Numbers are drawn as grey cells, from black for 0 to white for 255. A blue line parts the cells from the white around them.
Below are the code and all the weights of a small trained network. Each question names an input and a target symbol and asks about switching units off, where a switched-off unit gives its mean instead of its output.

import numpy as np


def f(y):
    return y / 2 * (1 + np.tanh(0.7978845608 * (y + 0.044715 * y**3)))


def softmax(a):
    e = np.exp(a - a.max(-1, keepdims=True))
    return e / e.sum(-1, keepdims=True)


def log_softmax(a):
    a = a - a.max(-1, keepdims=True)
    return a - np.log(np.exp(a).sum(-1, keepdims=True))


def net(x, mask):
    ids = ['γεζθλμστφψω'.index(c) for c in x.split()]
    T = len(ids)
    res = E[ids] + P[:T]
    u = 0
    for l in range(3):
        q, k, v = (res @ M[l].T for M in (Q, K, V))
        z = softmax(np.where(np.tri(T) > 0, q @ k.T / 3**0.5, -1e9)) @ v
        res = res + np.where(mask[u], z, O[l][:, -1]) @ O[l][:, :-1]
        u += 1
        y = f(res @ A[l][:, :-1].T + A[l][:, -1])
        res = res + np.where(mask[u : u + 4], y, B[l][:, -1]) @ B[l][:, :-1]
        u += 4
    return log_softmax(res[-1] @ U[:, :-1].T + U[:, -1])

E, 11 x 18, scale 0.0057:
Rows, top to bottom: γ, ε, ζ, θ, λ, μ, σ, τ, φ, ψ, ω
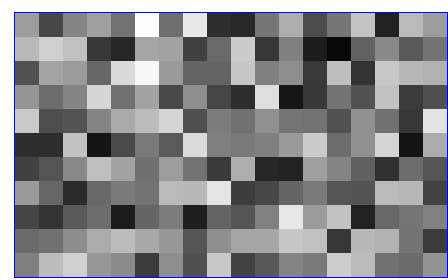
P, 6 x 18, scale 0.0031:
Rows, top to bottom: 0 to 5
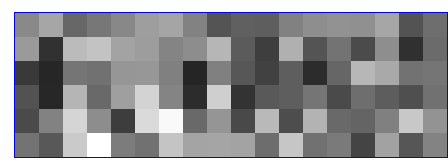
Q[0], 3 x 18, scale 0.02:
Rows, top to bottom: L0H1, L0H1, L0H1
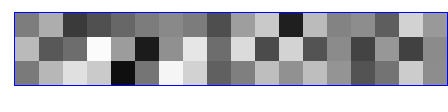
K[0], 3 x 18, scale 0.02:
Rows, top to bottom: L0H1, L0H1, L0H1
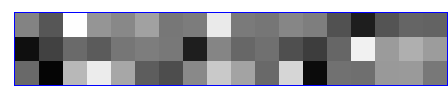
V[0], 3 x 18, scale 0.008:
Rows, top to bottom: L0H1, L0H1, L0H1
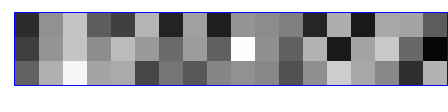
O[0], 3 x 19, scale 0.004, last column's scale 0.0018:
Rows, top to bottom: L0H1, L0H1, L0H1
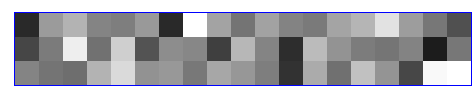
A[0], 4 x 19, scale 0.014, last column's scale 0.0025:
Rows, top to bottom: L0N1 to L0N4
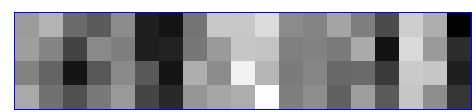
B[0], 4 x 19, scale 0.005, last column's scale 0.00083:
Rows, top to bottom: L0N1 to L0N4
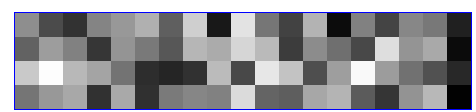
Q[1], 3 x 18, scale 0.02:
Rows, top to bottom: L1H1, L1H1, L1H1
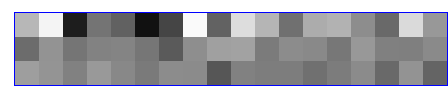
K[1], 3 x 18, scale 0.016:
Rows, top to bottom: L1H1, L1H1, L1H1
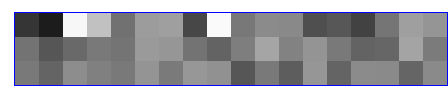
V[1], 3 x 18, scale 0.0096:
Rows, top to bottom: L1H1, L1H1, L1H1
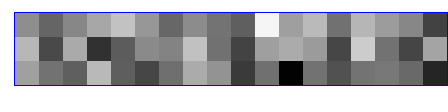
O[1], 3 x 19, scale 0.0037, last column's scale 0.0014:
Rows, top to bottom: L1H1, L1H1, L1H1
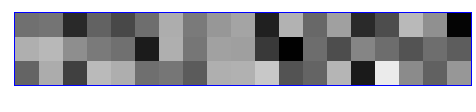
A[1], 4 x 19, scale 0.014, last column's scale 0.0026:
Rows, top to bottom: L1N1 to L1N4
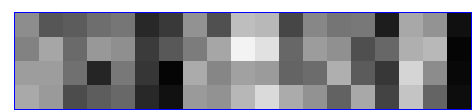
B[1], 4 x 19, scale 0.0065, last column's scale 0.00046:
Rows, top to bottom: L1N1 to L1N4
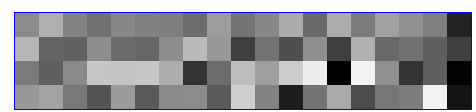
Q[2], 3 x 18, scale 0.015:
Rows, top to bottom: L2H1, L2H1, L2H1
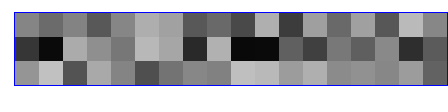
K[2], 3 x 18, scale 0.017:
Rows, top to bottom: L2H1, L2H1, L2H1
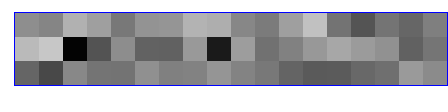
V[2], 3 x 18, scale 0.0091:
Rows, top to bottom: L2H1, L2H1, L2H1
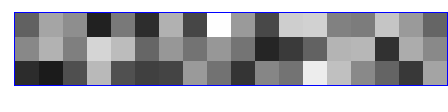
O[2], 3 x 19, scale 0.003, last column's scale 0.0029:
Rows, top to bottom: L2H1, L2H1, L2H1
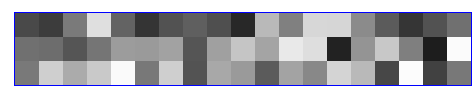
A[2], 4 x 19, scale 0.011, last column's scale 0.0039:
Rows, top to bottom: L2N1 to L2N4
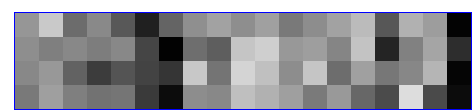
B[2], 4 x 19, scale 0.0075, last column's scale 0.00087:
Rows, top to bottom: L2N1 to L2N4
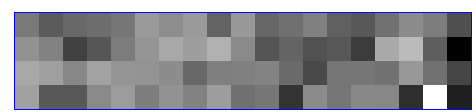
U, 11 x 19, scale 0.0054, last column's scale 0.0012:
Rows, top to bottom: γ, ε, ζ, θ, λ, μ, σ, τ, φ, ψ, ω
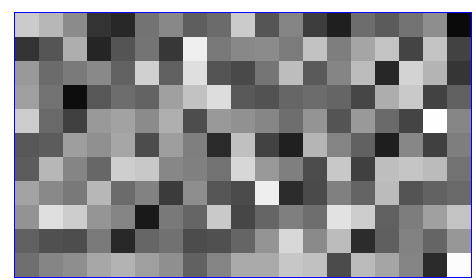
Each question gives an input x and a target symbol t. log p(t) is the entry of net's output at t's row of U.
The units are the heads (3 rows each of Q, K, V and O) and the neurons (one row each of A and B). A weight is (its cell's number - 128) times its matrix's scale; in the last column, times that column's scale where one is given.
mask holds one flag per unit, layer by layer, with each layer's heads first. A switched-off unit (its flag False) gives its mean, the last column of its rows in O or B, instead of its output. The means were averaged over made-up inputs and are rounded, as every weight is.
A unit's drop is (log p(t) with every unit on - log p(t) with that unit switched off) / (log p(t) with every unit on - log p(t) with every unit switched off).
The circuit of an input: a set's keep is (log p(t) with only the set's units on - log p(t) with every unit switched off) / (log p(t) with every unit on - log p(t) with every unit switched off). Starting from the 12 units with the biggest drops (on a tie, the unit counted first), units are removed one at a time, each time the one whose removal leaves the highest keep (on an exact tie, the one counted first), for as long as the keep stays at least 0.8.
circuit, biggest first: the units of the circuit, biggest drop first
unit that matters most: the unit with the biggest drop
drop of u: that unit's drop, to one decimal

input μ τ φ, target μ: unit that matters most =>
L1H1
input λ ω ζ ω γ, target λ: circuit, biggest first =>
[L0H1 L1H1]
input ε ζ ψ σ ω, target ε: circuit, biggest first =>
[L2H1 L0H1]
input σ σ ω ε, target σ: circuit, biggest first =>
[L1H1 L2H1 L0H1]
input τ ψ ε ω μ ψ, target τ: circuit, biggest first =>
[L2H1 L1H1 L0H1]
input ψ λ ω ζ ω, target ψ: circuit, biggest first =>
[L1H1 L0H1 L2H1]
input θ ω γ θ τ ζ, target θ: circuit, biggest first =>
[L1H1 L1N2]
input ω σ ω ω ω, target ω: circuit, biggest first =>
[L2H1 L0H1]
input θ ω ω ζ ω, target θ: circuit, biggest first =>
[L1H1 L1N2 L0H1]
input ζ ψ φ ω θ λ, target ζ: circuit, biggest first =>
[L1H1 L0H1]
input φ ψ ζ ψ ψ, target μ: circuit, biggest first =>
[L0H1 L2H1]
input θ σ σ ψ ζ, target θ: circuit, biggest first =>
[L1H1 L1N2 L0H1]
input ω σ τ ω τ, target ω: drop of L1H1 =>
0.1
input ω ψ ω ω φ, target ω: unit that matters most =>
L2H1
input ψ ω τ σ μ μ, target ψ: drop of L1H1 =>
0.4
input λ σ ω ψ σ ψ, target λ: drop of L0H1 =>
0.9
